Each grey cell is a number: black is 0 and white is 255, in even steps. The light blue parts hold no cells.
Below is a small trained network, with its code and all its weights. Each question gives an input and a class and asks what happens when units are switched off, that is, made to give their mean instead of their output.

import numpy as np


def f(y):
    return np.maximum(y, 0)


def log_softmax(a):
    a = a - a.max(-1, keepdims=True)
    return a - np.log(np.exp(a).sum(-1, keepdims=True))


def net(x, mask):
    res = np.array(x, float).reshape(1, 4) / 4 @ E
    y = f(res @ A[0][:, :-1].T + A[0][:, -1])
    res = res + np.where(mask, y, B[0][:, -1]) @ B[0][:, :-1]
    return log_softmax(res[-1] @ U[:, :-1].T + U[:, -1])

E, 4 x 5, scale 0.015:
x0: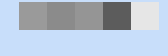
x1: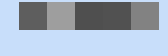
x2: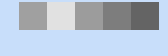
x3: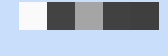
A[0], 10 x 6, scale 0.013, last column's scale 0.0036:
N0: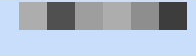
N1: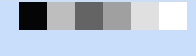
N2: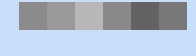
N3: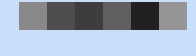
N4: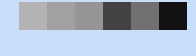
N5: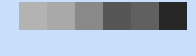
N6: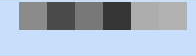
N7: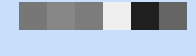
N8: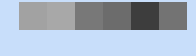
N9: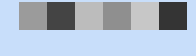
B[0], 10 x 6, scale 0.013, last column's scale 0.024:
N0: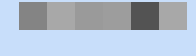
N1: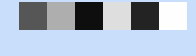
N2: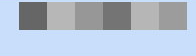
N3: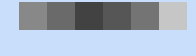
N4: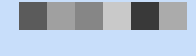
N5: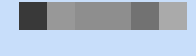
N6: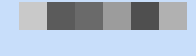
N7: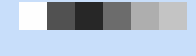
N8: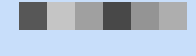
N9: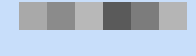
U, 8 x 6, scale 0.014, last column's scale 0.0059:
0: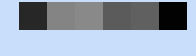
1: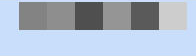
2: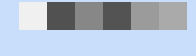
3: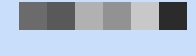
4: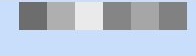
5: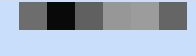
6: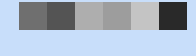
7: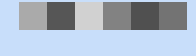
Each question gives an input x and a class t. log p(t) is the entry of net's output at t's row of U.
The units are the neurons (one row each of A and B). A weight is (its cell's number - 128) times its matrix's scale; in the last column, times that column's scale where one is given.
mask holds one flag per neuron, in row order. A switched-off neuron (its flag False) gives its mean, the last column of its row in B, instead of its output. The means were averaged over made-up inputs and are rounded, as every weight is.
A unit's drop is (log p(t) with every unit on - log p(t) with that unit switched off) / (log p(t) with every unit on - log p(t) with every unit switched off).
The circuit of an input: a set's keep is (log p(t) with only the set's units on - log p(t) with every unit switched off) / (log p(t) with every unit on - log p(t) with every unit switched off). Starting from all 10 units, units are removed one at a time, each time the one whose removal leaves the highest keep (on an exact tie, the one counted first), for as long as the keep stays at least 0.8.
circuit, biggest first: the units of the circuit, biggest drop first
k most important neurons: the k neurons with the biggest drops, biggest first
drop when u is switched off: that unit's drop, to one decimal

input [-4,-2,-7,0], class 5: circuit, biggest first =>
(N1)
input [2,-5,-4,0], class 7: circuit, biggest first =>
(N7; N1)
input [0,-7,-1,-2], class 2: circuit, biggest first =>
(N1; N4)
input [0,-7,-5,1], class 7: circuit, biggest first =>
(N7; N1)
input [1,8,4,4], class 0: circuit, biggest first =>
(N1; N7)
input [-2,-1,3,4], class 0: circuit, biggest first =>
(N1; N8; N6; N5)
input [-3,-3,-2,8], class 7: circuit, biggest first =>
(N1; N4)
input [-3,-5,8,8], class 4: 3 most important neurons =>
(N1; N8; N2)
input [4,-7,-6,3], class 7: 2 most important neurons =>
(N7; N0)
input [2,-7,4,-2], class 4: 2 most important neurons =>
(N1; N3)
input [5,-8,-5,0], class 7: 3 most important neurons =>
(N7; N0; N3)
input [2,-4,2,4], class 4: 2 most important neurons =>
(N1; N7)
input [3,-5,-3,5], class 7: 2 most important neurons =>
(N7; N0)
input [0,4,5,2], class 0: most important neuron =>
(N9)
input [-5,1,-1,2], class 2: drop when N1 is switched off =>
0.6
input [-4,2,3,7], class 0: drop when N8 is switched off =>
0.3
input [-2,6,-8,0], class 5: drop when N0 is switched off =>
0.2
